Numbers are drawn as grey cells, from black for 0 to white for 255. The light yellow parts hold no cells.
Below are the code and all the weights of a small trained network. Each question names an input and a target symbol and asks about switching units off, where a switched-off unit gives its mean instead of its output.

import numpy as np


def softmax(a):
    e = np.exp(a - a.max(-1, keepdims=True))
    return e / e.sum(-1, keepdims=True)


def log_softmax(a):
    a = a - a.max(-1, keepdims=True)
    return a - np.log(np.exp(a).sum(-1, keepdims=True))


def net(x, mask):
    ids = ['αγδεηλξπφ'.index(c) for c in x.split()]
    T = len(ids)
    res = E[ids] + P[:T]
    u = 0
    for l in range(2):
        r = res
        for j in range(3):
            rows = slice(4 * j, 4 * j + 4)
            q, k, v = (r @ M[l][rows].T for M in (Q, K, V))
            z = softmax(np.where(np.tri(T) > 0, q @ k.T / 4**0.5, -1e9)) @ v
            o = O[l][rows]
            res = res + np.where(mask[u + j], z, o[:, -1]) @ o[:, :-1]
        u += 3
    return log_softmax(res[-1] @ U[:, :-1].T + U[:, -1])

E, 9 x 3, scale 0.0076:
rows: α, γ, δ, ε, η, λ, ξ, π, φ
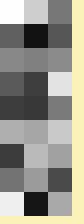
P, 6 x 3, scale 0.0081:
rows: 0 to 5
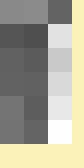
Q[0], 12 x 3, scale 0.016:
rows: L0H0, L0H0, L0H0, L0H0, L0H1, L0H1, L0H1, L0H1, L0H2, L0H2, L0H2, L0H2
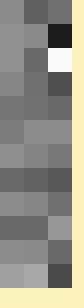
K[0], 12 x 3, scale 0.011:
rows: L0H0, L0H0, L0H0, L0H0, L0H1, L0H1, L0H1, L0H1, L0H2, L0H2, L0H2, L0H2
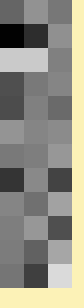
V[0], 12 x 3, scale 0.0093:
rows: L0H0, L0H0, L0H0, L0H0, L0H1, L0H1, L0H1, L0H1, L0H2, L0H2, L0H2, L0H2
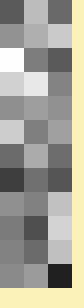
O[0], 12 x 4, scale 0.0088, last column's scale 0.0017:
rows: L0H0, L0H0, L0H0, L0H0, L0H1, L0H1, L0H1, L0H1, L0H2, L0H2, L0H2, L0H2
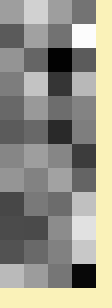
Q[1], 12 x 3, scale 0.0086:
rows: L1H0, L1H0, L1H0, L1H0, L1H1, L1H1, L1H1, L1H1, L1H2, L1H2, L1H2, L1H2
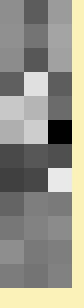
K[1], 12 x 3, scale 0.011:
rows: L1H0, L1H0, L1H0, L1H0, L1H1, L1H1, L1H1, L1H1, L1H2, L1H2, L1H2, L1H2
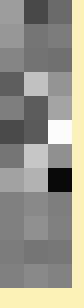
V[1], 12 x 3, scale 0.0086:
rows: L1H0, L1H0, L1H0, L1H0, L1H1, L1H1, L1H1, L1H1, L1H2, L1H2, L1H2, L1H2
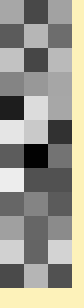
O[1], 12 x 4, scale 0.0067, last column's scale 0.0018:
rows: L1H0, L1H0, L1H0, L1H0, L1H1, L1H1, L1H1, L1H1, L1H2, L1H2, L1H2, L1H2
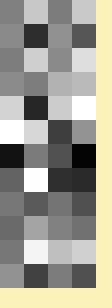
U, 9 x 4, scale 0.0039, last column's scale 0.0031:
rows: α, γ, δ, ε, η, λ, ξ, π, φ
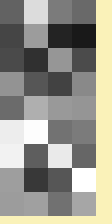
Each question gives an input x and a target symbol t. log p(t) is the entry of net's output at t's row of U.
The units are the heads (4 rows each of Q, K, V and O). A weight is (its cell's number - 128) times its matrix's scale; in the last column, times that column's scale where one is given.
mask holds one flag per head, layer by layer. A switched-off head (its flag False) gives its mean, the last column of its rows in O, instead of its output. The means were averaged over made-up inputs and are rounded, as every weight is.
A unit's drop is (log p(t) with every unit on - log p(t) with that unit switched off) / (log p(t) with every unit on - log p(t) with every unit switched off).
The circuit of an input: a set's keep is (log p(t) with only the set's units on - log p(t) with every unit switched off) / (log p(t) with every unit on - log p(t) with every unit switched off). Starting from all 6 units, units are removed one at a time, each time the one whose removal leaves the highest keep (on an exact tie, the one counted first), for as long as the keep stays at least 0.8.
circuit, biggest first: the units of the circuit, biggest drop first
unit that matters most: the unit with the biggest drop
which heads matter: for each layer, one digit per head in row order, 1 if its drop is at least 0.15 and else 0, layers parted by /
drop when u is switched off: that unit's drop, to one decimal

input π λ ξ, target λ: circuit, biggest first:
L0H2, L1H1
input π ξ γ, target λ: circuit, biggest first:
L0H2, L1H1, L0H0
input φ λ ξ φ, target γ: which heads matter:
100 / 010
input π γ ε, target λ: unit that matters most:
L0H2
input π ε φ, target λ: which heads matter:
001 / 010
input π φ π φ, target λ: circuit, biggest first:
L0H2, L1H1, L0H0
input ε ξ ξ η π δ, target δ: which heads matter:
001 / 010
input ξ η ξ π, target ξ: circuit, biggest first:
L1H1, L0H0
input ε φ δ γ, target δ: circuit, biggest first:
L1H1, L0H2
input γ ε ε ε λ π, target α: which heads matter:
101 / 111
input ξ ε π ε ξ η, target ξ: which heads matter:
100 / 010
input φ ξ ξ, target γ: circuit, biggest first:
L1H1, L0H0, L0H2
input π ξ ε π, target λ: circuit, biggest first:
L1H1, L0H2, L0H0
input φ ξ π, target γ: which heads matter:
100 / 010
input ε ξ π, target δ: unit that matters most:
L1H1
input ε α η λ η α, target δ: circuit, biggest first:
L1H1, L0H2
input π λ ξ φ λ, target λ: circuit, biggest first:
L1H1, L0H2
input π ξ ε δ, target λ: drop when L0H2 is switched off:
0.7
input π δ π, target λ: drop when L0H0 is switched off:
0.4
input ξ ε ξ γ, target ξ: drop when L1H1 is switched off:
0.7
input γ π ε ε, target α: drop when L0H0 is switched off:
0.4
